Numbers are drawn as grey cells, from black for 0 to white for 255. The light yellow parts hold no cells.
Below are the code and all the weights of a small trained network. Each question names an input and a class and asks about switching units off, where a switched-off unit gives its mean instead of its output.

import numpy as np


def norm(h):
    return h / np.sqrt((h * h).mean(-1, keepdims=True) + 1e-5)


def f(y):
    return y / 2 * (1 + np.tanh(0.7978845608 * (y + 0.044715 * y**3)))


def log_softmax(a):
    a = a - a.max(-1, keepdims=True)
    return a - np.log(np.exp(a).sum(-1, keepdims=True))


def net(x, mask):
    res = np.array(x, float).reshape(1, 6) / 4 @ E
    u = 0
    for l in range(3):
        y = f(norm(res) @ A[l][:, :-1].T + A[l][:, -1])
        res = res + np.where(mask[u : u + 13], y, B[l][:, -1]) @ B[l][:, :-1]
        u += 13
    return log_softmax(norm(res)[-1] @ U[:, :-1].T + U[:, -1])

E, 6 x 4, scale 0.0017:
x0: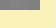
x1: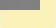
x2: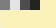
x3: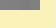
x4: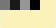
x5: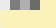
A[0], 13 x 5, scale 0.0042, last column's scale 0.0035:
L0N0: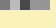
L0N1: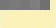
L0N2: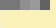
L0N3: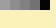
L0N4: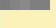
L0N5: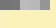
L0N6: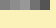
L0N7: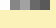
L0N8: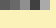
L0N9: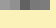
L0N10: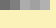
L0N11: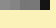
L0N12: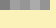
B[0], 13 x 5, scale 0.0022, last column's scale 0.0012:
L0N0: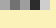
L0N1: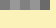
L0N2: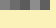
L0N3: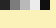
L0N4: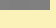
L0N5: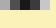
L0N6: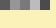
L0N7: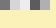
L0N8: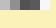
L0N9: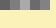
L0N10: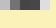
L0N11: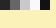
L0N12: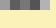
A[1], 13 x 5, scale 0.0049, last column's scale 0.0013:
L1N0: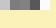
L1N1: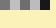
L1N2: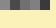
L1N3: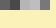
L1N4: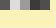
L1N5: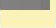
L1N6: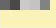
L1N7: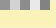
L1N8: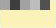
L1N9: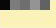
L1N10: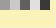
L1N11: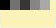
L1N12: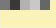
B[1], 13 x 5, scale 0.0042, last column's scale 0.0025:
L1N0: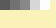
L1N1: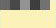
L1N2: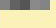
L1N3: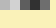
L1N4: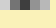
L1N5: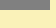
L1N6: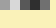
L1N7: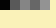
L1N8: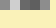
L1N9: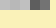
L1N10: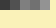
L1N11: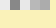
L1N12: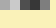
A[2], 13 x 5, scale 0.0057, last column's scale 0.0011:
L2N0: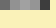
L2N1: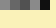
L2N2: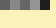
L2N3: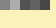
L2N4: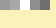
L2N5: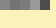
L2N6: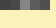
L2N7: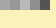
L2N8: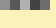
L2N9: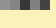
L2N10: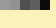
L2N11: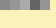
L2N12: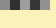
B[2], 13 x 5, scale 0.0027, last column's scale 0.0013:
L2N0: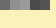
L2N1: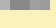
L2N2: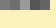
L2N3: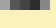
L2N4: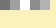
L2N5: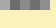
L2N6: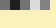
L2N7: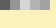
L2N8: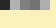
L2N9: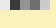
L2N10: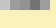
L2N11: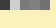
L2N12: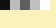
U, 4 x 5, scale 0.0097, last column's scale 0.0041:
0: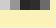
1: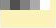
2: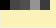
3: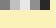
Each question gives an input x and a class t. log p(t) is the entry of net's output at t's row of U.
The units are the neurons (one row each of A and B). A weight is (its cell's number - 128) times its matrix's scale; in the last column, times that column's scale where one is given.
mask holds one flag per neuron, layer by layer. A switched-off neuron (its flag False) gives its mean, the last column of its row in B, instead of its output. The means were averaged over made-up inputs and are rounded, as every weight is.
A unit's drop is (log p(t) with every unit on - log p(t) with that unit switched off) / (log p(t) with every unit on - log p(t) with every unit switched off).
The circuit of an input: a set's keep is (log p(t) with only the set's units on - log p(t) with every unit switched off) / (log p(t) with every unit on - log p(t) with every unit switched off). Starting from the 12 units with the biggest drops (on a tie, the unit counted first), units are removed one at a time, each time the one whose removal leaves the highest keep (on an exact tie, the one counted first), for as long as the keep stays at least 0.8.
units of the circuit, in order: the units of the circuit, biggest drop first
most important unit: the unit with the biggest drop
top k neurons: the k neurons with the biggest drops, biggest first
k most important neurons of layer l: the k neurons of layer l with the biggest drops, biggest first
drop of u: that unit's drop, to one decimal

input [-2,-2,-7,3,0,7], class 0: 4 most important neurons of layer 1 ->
L1N12, L1N11, L1N6, L1N8
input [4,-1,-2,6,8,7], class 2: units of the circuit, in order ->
L1N11, L2N12, L2N8
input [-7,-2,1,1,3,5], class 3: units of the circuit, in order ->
L0N7, L2N4
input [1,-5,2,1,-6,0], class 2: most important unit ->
L1N7
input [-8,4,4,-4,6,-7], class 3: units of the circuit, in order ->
L1N11, L1N9, L0N5
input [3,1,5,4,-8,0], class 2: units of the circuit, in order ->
L1N7, L1N10
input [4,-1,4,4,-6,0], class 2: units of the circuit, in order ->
L1N7, L1N10
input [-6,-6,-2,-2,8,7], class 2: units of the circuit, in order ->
L1N11, L2N12, L2N8
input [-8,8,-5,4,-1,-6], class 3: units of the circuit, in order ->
L1N11, L1N9
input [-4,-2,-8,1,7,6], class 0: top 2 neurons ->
L1N12, L1N6
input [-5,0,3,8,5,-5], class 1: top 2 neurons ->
L0N8, L1N7
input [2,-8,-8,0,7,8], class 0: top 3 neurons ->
L1N12, L1N6, L1N3
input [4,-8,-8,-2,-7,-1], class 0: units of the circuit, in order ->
L1N12, L1N3, L1N6
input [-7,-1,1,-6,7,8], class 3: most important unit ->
L0N7
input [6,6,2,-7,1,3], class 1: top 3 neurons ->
L1N4, L1N11, L1N9
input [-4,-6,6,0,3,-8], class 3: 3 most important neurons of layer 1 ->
L1N11, L1N9, L1N12
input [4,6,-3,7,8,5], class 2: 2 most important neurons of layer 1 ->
L1N11, L1N4
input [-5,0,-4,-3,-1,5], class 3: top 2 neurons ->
L0N7, L1N4
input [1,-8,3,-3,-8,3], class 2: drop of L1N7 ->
0.2
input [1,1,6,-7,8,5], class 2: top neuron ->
L2N12
